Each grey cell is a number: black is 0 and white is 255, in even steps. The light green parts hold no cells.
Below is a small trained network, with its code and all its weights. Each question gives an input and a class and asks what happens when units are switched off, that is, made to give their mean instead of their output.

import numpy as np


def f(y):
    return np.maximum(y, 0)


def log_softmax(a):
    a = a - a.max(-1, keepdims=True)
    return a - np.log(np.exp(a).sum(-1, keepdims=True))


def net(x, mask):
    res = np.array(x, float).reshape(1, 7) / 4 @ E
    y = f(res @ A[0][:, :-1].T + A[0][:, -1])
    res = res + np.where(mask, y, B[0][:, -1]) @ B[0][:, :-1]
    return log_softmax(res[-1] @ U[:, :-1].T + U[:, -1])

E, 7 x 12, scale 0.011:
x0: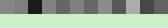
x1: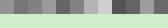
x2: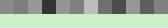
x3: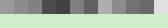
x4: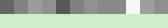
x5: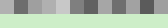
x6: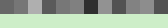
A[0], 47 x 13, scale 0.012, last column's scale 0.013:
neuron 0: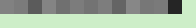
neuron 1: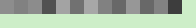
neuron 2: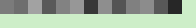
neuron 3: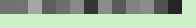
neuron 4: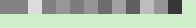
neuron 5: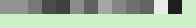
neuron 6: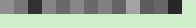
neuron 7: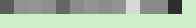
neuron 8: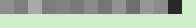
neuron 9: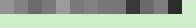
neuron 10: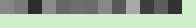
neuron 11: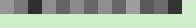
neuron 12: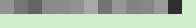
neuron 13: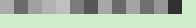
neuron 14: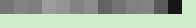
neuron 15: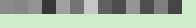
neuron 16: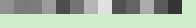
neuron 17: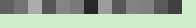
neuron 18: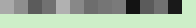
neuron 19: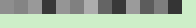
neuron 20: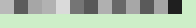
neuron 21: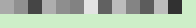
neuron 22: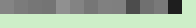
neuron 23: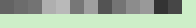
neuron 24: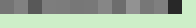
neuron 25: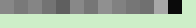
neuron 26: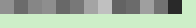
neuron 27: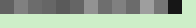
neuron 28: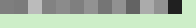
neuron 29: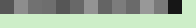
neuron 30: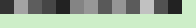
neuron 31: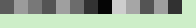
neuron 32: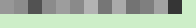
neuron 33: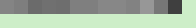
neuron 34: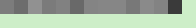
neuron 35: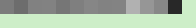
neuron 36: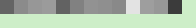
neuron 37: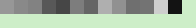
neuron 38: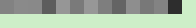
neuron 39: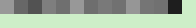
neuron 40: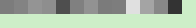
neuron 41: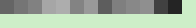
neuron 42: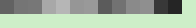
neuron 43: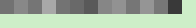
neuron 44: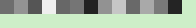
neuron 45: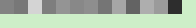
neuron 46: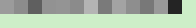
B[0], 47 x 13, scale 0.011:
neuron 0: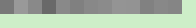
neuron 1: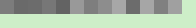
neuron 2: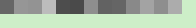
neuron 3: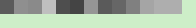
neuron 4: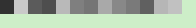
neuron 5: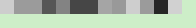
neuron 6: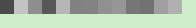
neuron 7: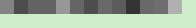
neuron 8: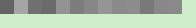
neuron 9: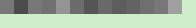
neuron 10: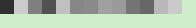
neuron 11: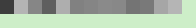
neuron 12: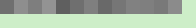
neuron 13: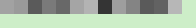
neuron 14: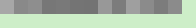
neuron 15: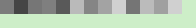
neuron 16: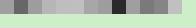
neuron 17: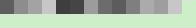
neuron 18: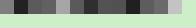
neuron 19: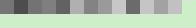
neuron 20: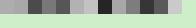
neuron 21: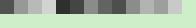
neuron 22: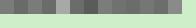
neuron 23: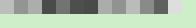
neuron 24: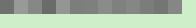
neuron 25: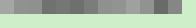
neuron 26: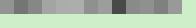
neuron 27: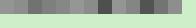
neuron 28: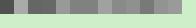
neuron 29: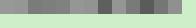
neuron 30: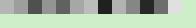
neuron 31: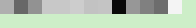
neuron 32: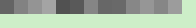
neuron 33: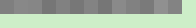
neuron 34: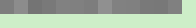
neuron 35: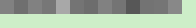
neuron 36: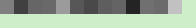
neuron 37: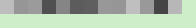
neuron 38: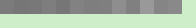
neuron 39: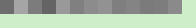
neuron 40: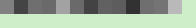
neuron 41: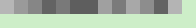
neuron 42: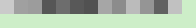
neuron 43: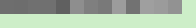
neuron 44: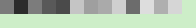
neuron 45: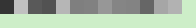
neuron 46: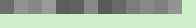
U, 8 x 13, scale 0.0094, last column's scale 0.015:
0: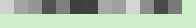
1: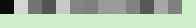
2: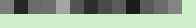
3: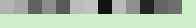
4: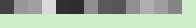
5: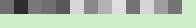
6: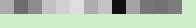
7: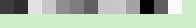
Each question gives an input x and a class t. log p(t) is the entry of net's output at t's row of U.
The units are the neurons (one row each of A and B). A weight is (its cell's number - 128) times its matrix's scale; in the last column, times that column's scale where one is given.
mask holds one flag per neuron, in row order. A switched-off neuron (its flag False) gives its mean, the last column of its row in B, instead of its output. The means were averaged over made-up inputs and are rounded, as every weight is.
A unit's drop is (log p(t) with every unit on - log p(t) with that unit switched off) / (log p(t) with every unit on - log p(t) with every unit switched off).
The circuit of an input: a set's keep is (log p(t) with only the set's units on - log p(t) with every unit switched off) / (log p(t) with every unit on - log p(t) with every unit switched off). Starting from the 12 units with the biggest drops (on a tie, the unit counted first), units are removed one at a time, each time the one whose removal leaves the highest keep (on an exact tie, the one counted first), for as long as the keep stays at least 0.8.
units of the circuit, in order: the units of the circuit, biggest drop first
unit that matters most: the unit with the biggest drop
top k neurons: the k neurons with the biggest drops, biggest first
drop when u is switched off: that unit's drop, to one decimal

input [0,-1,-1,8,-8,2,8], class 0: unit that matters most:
neuron 5
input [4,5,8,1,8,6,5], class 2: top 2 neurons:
(neuron 36; neuron 40)
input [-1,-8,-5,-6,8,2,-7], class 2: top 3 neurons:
(neuron 36; neuron 7; neuron 40)
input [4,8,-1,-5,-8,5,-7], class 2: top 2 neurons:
(neuron 18; neuron 31)
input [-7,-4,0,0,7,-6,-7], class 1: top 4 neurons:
(neuron 4; neuron 45; neuron 18; neuron 28)
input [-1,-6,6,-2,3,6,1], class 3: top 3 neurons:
(neuron 20; neuron 13; neuron 44)
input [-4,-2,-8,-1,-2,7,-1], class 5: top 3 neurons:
(neuron 44; neuron 30; neuron 43)
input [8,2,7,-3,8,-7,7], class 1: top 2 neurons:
(neuron 10; neuron 6)
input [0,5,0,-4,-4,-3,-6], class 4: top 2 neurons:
(neuron 21; neuron 31)
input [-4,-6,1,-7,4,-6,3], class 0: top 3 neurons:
(neuron 23; neuron 42; neuron 41)
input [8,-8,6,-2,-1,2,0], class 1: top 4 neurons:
(neuron 10; neuron 6; neuron 11; neuron 16)
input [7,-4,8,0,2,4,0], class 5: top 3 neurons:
(neuron 15; neuron 19; neuron 1)
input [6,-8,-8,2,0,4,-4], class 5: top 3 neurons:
(neuron 44; neuron 16; neuron 43)
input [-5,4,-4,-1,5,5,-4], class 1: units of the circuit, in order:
(neuron 4)
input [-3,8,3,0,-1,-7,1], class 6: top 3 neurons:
(neuron 16; neuron 26; neuron 20)
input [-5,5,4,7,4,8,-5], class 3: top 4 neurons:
(neuron 20; neuron 13; neuron 23; neuron 42)
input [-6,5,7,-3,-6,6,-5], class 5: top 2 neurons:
(neuron 15; neuron 19)
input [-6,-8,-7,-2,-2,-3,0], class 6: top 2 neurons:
(neuron 31; neuron 15)
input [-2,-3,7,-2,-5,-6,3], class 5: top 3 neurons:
(neuron 15; neuron 19; neuron 20)
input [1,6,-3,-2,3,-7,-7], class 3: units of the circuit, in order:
(neuron 30)
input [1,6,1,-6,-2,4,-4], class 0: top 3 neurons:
(neuron 31; neuron 23; neuron 42)
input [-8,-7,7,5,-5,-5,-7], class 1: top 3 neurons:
(neuron 4; neuron 45; neuron 44)
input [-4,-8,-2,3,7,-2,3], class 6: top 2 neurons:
(neuron 31; neuron 18)
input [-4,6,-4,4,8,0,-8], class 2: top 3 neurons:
(neuron 36; neuron 40; neuron 7)
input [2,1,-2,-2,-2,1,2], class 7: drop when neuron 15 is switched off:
0.2
